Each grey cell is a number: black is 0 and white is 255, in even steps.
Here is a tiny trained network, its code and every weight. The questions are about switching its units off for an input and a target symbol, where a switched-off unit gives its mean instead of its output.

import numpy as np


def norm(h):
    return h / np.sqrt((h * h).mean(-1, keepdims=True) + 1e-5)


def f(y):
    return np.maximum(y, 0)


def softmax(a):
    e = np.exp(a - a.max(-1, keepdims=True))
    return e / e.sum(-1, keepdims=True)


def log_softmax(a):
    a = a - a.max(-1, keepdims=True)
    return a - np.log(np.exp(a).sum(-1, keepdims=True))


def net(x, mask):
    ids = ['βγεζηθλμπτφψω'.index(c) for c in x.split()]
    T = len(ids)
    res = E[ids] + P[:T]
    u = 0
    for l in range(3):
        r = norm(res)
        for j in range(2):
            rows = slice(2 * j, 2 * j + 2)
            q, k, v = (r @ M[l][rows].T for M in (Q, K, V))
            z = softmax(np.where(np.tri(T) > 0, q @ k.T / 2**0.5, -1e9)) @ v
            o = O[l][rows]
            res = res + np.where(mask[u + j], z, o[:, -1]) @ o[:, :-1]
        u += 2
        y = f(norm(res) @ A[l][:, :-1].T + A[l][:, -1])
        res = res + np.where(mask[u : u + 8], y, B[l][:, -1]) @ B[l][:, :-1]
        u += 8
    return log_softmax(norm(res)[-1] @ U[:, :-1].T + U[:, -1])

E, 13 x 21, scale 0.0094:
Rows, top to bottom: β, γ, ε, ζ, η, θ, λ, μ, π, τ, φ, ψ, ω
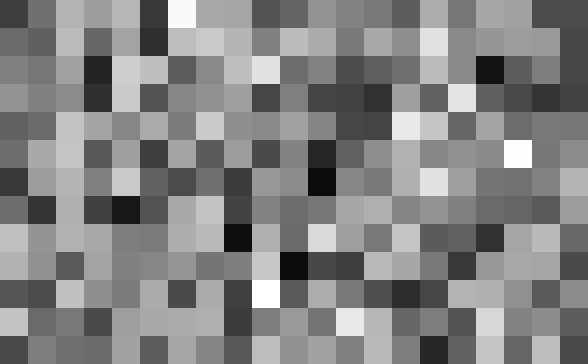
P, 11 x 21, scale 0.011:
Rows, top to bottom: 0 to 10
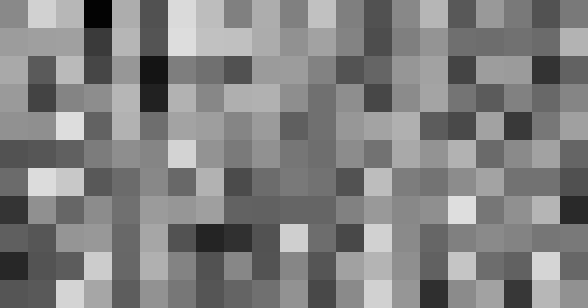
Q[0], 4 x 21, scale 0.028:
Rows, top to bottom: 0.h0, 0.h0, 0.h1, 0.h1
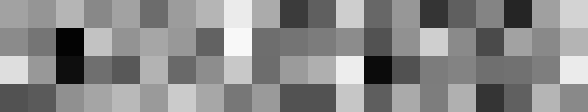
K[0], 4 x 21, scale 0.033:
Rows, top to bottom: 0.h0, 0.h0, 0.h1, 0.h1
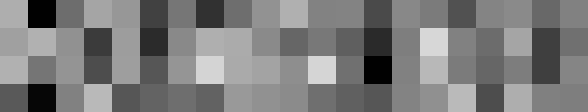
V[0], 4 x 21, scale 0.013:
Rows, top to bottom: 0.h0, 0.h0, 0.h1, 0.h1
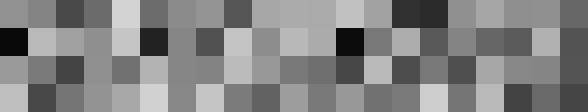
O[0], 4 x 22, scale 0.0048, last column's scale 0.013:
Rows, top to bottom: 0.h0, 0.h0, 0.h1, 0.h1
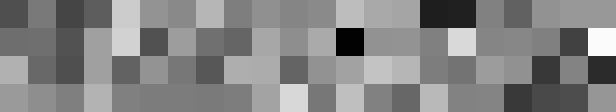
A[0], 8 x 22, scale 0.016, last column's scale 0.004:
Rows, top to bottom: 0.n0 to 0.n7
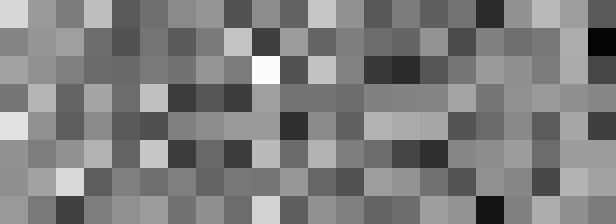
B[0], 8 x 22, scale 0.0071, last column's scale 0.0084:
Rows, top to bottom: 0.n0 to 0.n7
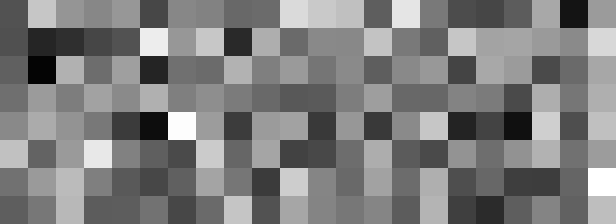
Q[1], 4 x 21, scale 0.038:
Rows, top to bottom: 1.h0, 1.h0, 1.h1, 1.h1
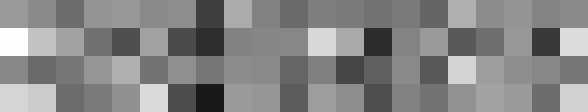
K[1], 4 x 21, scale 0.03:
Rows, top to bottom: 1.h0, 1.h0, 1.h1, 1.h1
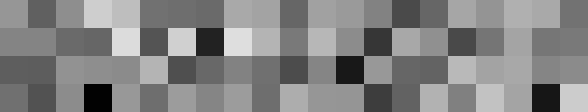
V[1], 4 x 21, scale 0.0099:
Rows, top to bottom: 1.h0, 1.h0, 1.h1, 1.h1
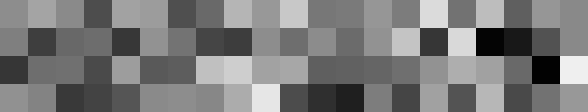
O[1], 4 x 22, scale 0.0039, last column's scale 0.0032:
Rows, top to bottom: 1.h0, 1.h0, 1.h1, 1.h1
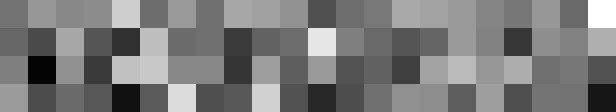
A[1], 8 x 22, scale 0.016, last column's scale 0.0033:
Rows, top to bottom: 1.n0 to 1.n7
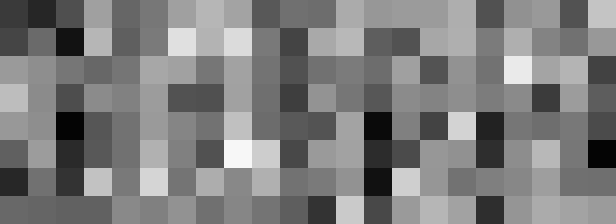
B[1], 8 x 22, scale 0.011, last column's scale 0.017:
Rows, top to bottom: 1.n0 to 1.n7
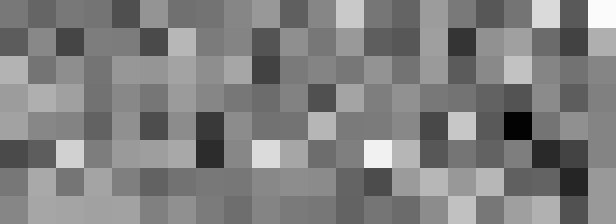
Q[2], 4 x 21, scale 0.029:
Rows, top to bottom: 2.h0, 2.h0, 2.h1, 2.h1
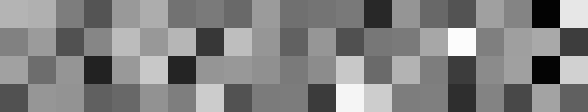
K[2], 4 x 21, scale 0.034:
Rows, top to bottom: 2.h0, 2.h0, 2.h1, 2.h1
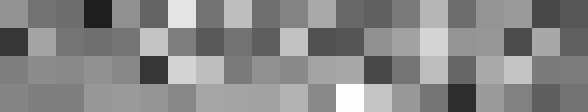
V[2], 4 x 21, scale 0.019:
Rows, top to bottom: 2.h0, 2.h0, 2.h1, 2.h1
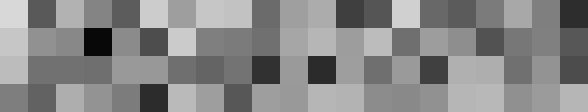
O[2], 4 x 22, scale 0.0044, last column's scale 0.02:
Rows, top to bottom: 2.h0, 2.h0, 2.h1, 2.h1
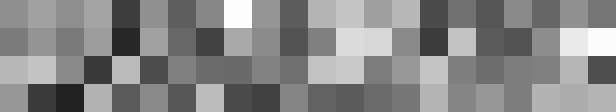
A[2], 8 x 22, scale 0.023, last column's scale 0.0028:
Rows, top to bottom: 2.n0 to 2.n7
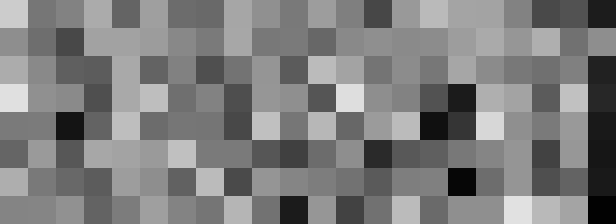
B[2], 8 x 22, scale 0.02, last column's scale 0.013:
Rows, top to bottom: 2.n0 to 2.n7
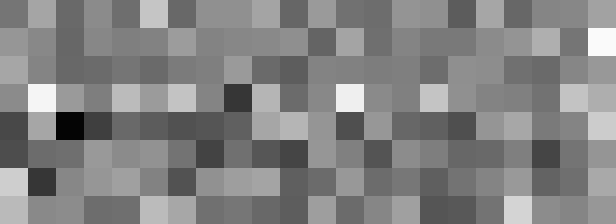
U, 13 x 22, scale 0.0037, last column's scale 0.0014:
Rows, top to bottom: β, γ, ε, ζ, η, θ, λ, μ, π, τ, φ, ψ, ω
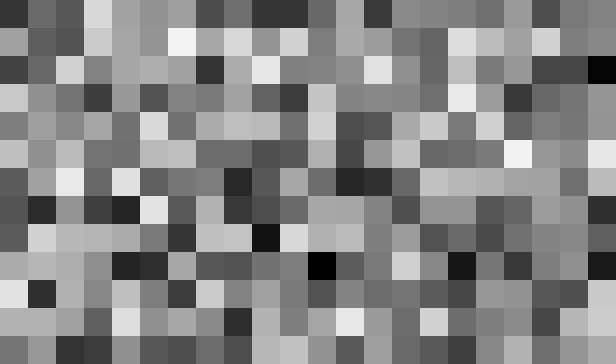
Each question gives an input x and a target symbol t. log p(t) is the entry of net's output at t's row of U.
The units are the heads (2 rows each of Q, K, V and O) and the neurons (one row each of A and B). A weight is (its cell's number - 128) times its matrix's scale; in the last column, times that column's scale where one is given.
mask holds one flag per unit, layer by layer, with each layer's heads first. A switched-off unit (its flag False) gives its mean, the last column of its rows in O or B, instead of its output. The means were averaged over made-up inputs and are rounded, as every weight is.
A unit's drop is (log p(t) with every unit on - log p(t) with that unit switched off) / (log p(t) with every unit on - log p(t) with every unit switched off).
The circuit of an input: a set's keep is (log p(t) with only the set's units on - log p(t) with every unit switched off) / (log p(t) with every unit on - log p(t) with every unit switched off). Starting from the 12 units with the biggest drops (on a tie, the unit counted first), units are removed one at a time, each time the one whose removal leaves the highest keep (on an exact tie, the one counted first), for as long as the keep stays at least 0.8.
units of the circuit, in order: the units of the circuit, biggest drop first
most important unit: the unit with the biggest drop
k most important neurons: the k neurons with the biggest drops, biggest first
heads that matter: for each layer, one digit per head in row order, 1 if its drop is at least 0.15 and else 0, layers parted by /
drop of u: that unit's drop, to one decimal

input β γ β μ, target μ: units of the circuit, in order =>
(0.h0 0.n1 1.h0)
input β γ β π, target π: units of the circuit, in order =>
(0.n0 1.h1)
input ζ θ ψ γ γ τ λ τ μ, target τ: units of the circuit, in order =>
(0.h1 1.h1 0.n4)
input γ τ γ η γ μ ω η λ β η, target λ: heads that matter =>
10 / 00 / 10
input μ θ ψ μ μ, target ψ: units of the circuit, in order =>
(0.h0 2.n3)
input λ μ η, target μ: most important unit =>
0.h0
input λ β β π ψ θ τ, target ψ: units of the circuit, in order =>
(0.h0 2.n3)
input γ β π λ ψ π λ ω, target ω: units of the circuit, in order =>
(0.h0 2.n4)
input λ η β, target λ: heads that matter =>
01 / 00 / 00
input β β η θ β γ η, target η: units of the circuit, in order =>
(2.n0 0.h0)
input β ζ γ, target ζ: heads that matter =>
10 / 00 / 11
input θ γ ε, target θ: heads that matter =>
11 / 00 / 10
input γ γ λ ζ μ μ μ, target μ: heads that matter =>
10 / 00 / 00
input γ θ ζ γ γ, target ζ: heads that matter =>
10 / 00 / 01
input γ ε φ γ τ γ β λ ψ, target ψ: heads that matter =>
00 / 00 / 00
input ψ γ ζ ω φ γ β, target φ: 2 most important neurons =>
(2.n6 0.n6)
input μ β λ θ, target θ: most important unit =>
0.h1
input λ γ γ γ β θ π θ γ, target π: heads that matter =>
00 / 01 / 00
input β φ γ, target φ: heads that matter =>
10 / 00 / 00
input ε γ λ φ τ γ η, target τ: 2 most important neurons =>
(0.n4 0.n7)
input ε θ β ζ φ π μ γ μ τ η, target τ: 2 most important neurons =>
(0.n4 0.n2)
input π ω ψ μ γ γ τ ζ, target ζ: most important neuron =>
(1.n4)
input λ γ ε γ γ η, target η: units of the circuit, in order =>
(2.n0 1.n6)
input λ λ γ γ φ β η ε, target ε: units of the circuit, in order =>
(1.n5 0.n6)
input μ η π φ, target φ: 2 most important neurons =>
(2.n6 0.n5)
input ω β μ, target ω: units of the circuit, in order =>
(0.h0 2.n4)
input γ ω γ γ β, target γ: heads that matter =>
10 / 00 / 00
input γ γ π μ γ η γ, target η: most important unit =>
0.h0
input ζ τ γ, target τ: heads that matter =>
01 / 00 / 00
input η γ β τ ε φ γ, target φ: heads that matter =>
10 / 00 / 10
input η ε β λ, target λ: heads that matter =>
01 / 00 / 00
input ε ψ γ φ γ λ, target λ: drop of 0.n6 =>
-0.1
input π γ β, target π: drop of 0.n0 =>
0.2
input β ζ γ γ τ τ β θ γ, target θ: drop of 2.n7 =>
0.5
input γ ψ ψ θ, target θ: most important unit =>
2.n7
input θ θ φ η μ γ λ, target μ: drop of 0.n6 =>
0.2
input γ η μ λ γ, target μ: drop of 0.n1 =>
0.3
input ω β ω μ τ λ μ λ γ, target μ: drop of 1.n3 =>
0.0
